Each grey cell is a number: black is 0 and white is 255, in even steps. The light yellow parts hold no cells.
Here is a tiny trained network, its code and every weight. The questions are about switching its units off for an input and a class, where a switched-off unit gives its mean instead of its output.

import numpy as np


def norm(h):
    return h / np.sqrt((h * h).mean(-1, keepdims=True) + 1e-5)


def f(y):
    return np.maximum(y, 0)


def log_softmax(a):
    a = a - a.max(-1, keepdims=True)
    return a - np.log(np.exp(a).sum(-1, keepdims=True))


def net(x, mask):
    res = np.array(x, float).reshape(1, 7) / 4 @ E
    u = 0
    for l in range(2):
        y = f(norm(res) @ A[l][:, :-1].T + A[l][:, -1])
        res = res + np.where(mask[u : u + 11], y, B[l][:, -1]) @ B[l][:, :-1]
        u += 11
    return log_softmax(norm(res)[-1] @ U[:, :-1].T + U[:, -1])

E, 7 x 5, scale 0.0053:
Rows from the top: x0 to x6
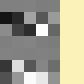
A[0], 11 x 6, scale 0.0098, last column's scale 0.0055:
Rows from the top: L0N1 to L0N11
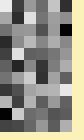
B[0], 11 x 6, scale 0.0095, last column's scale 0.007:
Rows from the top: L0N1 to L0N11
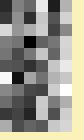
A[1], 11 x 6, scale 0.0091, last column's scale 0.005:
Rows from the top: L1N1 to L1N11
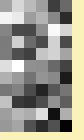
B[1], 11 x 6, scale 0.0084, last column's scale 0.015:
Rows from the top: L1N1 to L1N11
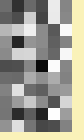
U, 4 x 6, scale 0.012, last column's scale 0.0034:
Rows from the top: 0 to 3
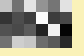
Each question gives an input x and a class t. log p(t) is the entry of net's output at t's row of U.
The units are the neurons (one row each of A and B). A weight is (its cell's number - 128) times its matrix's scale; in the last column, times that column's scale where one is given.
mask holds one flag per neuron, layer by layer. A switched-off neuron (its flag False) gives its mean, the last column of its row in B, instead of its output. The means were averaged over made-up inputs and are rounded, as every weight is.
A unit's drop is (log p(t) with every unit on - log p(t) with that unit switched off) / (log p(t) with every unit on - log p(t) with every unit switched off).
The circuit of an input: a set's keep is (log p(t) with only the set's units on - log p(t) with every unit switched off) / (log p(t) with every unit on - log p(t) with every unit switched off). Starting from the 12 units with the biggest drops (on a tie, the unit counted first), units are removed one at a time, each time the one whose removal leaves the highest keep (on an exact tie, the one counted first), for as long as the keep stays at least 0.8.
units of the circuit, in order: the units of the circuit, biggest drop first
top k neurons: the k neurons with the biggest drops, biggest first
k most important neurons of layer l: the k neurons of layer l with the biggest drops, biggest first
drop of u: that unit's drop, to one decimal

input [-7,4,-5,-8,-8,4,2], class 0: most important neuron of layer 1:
[L1N3]
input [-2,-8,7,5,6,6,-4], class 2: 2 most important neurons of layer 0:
[L0N6; L0N8]
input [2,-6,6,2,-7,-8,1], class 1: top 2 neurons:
[L0N1; L1N3]
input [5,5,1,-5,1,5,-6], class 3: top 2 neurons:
[L0N2; L0N1]
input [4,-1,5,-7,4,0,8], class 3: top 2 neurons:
[L0N7; L1N5]
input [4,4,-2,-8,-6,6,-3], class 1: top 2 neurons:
[L0N10; L0N5]
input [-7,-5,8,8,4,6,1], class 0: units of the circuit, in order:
[L0N2; L0N4]
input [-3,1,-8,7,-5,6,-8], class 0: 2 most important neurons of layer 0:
[L0N7; L0N5]
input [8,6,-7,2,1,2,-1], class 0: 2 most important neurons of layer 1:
[L1N3; L1N10]
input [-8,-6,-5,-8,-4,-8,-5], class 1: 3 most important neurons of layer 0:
[L0N1; L0N8; L0N11]
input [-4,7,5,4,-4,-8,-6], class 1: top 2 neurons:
[L0N1; L0N2]
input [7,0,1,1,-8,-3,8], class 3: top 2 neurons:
[L0N2; L0N7]
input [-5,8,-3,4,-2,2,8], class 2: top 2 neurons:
[L0N8; L0N4]
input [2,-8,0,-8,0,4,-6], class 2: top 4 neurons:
[L0N6; L0N8; L0N11; L0N4]
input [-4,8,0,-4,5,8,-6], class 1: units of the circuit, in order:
[L0N10]
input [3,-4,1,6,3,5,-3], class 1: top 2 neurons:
[L1N3; L0N8]
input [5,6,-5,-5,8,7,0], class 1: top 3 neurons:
[L0N10; L0N5; L0N4]
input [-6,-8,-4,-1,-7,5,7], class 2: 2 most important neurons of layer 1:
[L1N10; L1N3]
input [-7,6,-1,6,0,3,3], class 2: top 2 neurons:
[L0N8; L0N4]
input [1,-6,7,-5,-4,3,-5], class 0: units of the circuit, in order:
[L0N2]
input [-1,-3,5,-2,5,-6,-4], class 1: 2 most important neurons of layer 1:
[L1N3; L1N9]
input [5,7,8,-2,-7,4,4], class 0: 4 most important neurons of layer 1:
[L1N3; L1N10; L1N5; L1N9]
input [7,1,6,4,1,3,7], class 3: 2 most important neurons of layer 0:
[L0N7; L0N4]
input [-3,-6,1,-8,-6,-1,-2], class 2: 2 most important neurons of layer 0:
[L0N6; L0N8]
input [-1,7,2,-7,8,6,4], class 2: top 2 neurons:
[L0N8; L0N11]
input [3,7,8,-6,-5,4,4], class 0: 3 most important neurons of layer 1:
[L1N3; L1N10; L1N5]
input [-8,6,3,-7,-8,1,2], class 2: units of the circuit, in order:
[L0N8]
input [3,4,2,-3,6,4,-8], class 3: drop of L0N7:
0.2
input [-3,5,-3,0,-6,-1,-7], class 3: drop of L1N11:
0.0
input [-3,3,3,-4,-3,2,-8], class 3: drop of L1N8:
0.1
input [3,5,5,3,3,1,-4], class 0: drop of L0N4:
0.1
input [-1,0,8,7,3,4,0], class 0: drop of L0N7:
-0.1
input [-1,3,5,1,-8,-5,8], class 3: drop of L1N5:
0.1
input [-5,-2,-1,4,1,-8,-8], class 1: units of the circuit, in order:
[L0N1]
